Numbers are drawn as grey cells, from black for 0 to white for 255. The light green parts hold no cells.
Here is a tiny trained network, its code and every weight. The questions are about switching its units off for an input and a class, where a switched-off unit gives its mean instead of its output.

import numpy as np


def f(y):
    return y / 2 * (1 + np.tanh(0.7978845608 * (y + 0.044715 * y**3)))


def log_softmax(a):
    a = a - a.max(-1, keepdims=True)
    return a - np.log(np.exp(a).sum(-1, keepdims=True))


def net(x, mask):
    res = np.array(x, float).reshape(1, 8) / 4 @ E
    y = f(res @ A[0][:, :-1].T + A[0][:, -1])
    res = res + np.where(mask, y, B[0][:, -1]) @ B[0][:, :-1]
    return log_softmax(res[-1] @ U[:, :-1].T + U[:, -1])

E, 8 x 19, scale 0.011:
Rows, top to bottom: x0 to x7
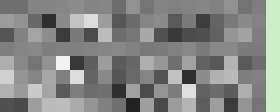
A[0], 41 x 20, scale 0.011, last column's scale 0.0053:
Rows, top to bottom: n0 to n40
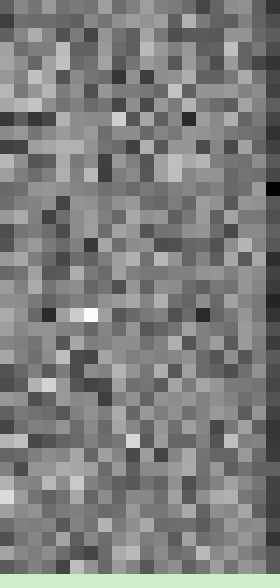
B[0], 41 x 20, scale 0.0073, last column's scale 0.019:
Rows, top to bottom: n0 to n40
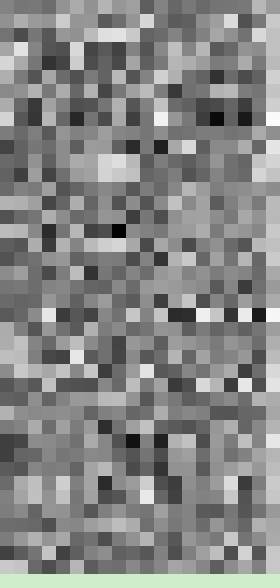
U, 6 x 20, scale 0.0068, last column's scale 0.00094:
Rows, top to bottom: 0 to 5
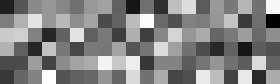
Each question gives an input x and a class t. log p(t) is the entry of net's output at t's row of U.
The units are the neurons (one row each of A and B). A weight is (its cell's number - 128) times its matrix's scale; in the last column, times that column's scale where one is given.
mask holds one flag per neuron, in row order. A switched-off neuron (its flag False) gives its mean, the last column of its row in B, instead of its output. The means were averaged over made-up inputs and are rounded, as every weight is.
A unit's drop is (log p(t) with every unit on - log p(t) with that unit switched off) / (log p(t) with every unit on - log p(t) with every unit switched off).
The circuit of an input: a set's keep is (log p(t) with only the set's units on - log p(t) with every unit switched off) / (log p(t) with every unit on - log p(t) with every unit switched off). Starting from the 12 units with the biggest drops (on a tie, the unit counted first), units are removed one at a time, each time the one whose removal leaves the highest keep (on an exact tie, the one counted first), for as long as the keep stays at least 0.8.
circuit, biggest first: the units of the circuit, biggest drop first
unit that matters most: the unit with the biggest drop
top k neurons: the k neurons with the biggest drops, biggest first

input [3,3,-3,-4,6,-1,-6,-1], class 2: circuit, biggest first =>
[n3]
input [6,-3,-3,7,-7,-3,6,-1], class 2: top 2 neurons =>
[n16, n8]
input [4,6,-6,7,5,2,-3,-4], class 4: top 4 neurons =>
[n11, n12, n27, n28]
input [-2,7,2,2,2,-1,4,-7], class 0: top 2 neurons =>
[n31, n27]
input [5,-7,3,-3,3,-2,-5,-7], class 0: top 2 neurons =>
[n22, n31]
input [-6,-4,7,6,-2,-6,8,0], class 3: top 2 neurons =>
[n5, n7]
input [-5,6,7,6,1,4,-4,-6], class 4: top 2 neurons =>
[n2, n17]
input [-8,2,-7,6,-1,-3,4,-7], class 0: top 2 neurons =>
[n31, n18]
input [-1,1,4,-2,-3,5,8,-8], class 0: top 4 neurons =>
[n31, n8, n18, n15]
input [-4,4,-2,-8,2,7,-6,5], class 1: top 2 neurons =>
[n34, n35]
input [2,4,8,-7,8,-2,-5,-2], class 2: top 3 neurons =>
[n3, n4, n25]
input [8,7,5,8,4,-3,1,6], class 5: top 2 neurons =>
[n22, n31]
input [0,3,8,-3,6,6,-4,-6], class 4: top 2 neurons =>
[n2, n17]
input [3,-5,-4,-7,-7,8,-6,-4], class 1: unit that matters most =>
n35
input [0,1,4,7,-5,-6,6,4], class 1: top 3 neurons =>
[n8, n1, n26]
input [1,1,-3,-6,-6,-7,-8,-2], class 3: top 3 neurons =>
[n8, n34, n35]
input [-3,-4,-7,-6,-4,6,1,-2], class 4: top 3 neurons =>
[n11, n12, n26]
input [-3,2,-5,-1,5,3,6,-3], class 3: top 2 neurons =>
[n7, n5]
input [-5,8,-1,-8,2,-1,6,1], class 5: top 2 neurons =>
[n22, n8]
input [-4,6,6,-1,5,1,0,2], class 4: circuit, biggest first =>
[n2]
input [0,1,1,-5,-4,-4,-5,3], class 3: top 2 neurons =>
[n8, n34]
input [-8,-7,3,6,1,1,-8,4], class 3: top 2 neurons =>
[n8, n22]
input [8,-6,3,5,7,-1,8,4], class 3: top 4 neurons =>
[n7, n5, n16, n23]
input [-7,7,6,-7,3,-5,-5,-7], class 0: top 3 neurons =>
[n31, n27, n21]
